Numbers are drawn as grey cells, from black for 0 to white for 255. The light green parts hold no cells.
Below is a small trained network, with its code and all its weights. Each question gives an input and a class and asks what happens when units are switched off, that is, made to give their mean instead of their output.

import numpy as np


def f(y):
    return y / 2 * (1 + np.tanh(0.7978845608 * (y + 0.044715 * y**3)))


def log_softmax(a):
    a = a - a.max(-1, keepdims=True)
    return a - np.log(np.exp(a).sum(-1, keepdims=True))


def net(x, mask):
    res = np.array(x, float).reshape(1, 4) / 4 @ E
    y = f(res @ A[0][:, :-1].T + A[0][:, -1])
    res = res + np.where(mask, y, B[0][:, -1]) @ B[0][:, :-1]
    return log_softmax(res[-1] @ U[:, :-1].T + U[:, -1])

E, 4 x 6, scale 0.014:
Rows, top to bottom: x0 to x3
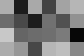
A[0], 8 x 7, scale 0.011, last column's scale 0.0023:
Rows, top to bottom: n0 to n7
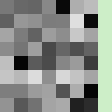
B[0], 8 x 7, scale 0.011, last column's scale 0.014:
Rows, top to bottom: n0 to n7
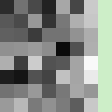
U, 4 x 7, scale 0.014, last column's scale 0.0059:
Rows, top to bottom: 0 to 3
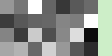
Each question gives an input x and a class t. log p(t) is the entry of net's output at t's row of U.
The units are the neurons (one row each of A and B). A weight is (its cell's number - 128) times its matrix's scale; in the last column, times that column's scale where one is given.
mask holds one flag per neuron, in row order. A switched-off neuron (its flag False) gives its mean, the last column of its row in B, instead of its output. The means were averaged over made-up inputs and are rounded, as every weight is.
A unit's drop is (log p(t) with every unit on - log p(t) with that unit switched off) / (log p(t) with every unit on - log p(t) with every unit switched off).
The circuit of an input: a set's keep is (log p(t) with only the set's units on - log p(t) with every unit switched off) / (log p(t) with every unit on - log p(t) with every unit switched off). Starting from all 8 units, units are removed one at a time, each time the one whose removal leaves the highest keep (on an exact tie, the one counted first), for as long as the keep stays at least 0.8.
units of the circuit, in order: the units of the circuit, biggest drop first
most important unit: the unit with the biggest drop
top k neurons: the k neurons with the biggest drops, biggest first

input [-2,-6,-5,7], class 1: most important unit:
n4
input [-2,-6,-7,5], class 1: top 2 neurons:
n4, n5
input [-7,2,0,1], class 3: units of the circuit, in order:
n5, n1
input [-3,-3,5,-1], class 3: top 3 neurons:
n4, n1, n7
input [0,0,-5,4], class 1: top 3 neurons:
n4, n2, n5
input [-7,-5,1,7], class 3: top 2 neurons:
n1, n0
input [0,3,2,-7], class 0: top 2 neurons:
n5, n3
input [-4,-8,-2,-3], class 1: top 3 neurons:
n4, n5, n1
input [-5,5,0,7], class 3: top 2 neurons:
n5, n1
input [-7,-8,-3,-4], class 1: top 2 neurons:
n4, n5
